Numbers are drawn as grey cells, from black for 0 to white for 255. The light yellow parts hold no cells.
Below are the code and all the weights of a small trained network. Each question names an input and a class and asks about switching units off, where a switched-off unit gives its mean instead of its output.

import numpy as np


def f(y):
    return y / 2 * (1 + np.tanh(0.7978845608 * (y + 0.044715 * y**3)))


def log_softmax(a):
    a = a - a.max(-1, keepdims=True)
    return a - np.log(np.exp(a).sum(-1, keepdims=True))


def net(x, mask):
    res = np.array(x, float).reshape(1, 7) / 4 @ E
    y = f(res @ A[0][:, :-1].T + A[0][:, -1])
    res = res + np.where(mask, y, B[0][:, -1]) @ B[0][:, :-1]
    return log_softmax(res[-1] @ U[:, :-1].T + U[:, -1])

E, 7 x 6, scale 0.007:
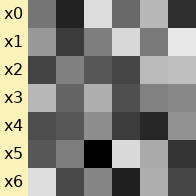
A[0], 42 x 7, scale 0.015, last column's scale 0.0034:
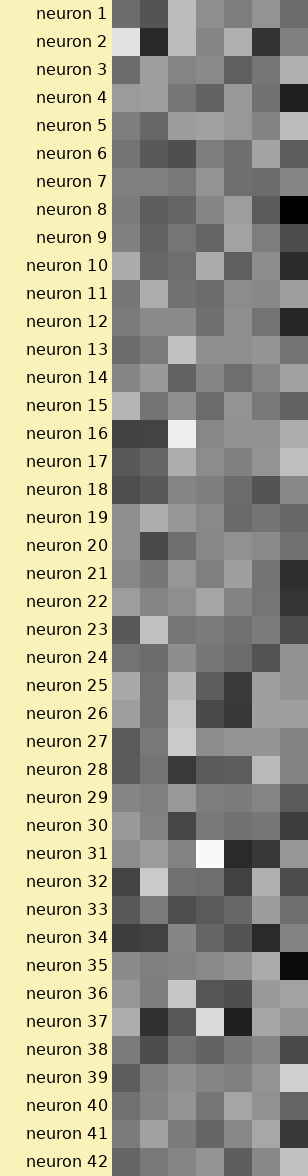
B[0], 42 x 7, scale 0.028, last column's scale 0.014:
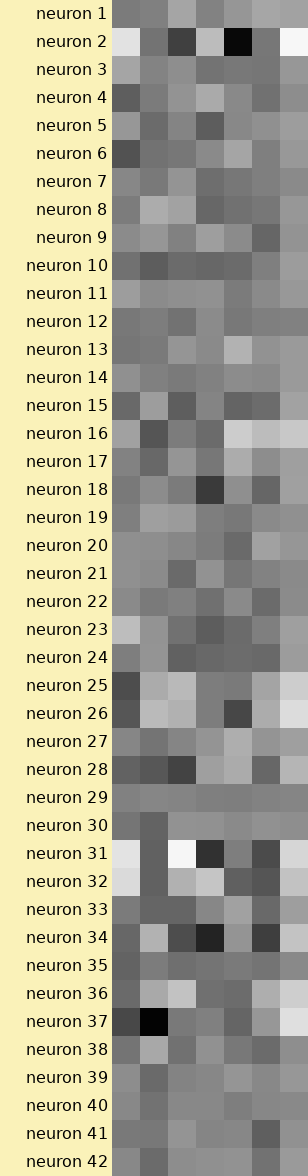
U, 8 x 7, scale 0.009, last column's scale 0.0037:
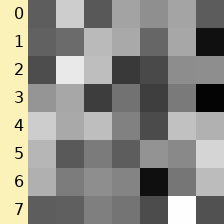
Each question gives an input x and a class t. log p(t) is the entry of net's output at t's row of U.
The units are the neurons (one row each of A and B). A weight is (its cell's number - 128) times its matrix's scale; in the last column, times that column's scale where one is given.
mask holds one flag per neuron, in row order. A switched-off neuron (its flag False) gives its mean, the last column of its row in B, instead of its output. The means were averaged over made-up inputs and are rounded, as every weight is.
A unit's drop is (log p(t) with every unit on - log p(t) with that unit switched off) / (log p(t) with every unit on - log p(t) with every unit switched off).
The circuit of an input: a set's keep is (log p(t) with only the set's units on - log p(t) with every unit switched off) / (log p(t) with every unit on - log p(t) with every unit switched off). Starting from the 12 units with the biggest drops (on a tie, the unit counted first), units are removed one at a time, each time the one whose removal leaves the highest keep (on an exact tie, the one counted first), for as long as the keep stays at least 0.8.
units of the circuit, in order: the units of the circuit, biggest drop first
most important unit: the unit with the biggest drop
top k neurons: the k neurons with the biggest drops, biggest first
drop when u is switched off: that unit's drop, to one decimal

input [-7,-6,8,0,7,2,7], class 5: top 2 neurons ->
neuron 2; neuron 32
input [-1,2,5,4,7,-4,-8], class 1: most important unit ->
neuron 32
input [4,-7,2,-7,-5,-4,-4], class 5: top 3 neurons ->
neuron 26; neuron 2; neuron 36
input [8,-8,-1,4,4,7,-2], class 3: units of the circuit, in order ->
neuron 2; neuron 34
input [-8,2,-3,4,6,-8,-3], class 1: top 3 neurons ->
neuron 32; neuron 37; neuron 28
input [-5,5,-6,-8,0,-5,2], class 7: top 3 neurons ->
neuron 37; neuron 2; neuron 10
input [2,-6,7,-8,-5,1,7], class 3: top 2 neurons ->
neuron 31; neuron 32
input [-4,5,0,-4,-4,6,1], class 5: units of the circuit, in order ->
neuron 2; neuron 26
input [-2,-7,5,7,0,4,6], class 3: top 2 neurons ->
neuron 31; neuron 32
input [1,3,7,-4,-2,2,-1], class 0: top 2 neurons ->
neuron 31; neuron 37
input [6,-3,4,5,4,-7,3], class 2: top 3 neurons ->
neuron 26; neuron 34; neuron 25
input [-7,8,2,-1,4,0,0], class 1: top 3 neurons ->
neuron 32; neuron 16; neuron 2
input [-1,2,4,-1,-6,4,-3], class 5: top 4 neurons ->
neuron 2; neuron 26; neuron 36; neuron 25
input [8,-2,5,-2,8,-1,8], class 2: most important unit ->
neuron 34
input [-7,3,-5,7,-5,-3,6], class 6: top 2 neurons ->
neuron 2; neuron 16
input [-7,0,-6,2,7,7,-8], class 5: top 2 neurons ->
neuron 2; neuron 28
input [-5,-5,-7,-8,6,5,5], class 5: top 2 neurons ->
neuron 2; neuron 26
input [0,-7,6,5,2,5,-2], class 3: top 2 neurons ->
neuron 31; neuron 16
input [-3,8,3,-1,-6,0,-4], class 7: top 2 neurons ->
neuron 37; neuron 34
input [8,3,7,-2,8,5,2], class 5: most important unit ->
neuron 16
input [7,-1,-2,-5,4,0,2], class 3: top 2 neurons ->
neuron 2; neuron 34
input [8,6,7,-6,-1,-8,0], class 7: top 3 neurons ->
neuron 31; neuron 16; neuron 32
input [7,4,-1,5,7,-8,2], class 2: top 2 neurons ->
neuron 26; neuron 25
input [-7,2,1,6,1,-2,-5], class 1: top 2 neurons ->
neuron 2; neuron 32
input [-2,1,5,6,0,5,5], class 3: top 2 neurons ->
neuron 31; neuron 32
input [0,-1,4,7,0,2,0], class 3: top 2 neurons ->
neuron 31; neuron 37
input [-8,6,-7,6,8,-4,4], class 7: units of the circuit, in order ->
neuron 37
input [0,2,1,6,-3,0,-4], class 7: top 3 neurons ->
neuron 31; neuron 32; neuron 34
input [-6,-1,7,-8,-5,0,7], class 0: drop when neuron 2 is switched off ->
0.2
